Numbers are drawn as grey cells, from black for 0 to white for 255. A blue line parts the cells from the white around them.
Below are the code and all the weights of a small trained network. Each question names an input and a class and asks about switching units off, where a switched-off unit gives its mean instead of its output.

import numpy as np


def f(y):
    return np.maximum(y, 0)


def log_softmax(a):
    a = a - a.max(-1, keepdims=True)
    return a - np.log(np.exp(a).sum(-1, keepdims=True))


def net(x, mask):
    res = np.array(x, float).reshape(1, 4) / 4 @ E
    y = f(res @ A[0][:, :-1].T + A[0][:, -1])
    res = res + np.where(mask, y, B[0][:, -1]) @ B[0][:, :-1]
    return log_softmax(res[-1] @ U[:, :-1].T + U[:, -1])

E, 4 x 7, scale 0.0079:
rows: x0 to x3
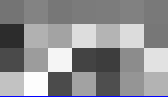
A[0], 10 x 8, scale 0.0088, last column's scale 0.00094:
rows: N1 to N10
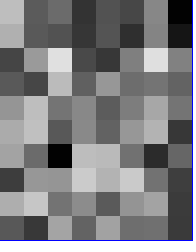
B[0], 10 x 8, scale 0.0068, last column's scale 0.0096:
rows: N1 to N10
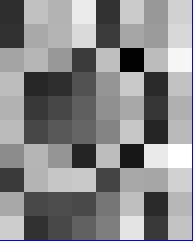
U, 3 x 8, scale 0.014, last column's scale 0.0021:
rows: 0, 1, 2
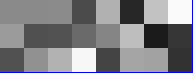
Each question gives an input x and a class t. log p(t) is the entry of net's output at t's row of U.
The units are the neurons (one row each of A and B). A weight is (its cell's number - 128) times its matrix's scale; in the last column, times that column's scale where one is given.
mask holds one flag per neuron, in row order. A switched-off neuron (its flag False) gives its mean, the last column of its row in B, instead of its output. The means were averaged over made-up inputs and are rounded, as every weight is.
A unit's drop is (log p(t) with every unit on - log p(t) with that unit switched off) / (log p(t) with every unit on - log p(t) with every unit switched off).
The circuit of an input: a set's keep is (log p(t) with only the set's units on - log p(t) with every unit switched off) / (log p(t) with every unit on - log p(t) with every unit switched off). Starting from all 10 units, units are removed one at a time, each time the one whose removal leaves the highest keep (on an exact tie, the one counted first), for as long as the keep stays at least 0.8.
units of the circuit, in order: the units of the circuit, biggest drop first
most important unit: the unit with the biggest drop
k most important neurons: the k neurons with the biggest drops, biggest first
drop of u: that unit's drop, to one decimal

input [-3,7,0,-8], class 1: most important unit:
N4
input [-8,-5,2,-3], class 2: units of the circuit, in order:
(N1 N2)
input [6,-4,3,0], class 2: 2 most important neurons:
(N7 N1)
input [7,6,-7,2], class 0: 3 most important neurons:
(N7 N1 N2)
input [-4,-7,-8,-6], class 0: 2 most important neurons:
(N7 N8)
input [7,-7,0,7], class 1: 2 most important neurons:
(N6 N9)
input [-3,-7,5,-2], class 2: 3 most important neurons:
(N1 N2 N7)
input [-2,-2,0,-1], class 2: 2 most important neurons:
(N7 N3)
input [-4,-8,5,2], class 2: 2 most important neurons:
(N1 N2)
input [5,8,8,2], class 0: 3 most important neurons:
(N3 N1 N2)
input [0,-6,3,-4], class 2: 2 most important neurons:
(N1 N2)
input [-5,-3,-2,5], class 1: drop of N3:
0.1
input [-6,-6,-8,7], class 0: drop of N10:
0.2
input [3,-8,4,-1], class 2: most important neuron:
(N1)
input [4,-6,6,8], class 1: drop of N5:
0.3
